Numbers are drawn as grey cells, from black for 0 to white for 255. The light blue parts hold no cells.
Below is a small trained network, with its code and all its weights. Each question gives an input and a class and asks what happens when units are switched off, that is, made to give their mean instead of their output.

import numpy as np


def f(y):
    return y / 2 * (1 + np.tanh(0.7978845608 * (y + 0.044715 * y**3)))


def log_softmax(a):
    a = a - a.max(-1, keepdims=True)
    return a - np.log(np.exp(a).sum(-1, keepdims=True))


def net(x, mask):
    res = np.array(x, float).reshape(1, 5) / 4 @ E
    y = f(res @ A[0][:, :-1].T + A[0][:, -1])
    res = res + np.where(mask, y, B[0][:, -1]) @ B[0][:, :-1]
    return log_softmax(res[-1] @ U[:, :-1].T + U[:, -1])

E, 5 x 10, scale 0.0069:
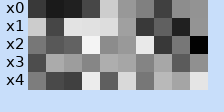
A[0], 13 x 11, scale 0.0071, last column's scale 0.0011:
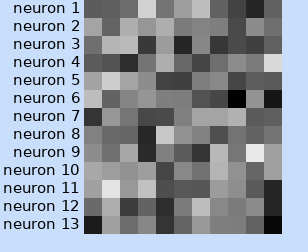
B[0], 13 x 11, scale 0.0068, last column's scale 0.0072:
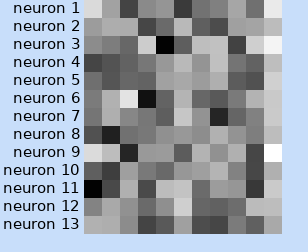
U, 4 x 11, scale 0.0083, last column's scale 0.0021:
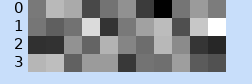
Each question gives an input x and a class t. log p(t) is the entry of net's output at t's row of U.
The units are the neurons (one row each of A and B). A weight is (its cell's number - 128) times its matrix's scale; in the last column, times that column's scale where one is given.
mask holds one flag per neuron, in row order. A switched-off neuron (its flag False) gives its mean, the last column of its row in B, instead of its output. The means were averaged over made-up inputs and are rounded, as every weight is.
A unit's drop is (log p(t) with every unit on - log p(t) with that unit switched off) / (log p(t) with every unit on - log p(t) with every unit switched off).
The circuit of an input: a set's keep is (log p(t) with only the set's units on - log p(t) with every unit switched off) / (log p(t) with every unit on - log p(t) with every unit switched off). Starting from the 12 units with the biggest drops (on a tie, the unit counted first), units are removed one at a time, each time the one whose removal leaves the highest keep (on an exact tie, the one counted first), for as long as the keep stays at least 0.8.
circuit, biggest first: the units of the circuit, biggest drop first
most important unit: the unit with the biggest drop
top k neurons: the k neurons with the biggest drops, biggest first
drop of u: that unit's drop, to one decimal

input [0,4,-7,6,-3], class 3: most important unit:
neuron 9
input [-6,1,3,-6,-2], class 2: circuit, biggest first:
[neuron 11; neuron 5]
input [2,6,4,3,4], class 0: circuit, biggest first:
[neuron 6; neuron 2]
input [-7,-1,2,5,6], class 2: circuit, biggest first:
[neuron 11; neuron 3]
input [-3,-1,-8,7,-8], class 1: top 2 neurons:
[neuron 3; neuron 1]
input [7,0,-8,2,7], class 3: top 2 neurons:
[neuron 9; neuron 3]
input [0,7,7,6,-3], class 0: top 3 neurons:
[neuron 6; neuron 2; neuron 9]
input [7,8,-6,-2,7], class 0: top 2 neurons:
[neuron 6; neuron 3]
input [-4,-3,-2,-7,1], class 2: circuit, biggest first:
[neuron 3; neuron 11; neuron 10]
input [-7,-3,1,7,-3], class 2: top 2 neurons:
[neuron 11; neuron 5]
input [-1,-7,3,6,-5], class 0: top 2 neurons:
[neuron 13; neuron 7]
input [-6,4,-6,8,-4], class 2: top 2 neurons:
[neuron 11; neuron 5]
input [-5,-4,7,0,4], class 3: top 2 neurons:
[neuron 1; neuron 3]
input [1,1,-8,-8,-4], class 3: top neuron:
[neuron 9]
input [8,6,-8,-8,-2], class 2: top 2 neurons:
[neuron 4; neuron 8]
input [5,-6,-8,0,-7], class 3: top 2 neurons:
[neuron 9; neuron 6]
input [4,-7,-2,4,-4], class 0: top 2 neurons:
[neuron 7; neuron 13]
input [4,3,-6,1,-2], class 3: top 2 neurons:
[neuron 9; neuron 11]
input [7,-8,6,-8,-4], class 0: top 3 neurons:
[neuron 7; neuron 13; neuron 12]
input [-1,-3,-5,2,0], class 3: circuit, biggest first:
[neuron 9]
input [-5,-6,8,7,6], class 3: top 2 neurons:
[neuron 1; neuron 3]
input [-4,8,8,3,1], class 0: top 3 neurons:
[neuron 6; neuron 2; neuron 9]
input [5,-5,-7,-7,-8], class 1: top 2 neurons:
[neuron 3; neuron 8]
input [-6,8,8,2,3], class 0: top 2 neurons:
[neuron 6; neuron 2]
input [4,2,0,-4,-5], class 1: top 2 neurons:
[neuron 3; neuron 11]
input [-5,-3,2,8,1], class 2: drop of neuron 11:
0.3
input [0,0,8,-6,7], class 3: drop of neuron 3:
0.3
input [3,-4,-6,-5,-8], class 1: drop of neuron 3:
0.7
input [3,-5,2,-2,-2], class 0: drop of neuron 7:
0.3
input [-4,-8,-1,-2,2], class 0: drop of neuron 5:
0.0
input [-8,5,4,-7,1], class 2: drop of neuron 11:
0.3
